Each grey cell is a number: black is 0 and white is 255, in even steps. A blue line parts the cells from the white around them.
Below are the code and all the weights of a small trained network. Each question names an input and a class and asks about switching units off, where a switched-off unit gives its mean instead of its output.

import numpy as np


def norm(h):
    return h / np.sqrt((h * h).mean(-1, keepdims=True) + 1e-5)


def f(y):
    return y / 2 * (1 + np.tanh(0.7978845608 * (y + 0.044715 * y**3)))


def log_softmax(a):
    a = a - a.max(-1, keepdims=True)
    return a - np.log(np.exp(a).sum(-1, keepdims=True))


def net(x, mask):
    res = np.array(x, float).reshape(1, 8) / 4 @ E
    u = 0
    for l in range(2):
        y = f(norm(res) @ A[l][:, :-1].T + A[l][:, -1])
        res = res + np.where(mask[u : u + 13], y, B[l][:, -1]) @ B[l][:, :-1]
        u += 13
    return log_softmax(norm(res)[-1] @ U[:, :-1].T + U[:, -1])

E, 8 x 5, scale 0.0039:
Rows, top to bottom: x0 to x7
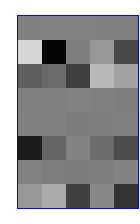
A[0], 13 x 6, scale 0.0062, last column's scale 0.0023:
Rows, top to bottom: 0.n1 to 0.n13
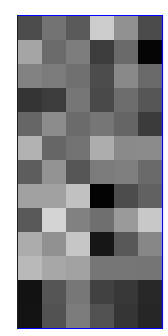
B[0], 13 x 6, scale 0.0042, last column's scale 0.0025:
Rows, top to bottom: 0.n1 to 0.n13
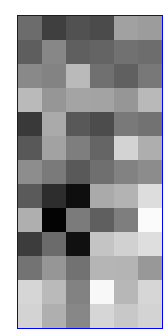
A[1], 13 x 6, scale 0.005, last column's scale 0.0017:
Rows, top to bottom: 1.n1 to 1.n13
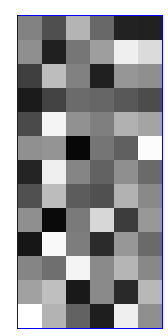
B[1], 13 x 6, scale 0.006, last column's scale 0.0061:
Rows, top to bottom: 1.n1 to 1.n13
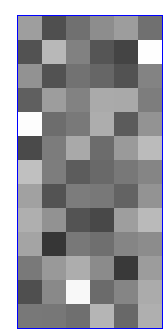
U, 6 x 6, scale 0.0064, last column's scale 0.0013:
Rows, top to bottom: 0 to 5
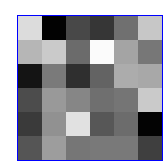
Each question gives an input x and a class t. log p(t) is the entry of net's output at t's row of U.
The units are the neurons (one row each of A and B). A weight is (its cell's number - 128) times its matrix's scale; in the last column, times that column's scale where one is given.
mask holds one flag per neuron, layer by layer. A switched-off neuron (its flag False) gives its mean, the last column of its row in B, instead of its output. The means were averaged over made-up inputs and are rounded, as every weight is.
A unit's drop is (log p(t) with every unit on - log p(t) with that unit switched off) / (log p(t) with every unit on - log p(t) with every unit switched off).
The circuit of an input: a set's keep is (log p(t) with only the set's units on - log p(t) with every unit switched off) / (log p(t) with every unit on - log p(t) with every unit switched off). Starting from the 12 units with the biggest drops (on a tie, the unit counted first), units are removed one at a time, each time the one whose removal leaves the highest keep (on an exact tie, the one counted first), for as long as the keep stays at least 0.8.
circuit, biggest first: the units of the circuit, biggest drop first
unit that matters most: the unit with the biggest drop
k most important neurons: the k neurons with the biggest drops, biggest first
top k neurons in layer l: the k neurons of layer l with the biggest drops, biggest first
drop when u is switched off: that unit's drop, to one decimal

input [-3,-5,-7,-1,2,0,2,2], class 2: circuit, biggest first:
[0.n8 0.n10]
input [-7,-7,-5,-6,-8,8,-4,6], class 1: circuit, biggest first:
[1.n5 0.n12]
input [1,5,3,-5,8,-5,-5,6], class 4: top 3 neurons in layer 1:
[1.n12 1.n6 1.n5]
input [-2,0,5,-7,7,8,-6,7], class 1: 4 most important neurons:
[0.n12 0.n13 1.n2 0.n4]
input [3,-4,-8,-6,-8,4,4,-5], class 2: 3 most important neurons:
[0.n8 0.n10 1.n12]
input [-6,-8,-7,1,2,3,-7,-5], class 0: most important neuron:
[1.n5]
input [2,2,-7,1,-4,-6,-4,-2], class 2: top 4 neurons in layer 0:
[0.n10 0.n8 0.n12 0.n13]
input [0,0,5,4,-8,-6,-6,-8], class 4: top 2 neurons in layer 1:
[1.n2 1.n11]
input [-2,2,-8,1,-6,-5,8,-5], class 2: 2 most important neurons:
[0.n10 0.n8]
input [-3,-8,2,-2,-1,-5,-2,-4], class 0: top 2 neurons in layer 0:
[0.n12 0.n13]
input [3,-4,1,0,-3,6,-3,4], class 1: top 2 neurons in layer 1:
[1.n2 1.n5]
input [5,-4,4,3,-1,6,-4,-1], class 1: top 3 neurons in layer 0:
[0.n12 0.n13 0.n8]
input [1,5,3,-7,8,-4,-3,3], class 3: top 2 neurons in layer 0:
[0.n9 0.n6]
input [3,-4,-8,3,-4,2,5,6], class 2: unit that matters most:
0.n8
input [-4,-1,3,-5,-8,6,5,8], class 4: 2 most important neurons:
[1.n12 0.n10]
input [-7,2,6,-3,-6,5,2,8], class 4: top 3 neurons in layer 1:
[1.n12 1.n6 1.n13]
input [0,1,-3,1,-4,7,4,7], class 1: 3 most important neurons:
[0.n12 0.n13 1.n2]
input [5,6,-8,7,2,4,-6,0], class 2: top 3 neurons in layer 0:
[0.n10 0.n8 0.n9]
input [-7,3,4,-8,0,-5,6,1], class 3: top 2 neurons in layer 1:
[1.n2 1.n5]
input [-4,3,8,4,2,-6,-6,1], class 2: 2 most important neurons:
[0.n12 0.n13]
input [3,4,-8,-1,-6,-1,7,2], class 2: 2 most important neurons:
[0.n10 0.n8]
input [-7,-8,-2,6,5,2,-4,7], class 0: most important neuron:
[1.n10]
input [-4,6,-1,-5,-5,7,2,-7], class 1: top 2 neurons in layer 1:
[1.n6 1.n12]
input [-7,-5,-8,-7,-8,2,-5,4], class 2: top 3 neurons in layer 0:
[0.n8 0.n10 0.n9]
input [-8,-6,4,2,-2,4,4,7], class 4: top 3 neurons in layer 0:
[0.n9 0.n6 0.n10]
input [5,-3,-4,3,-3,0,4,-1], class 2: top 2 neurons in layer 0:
[0.n8 0.n10]
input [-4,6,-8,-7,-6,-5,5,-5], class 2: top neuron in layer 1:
[1.n5]
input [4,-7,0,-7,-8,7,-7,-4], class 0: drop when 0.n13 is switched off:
-0.1
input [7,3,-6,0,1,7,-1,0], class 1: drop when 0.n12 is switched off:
0.5
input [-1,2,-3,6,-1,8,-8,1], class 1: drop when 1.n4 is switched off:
0.0
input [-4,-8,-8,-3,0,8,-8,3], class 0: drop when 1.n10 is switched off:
0.1
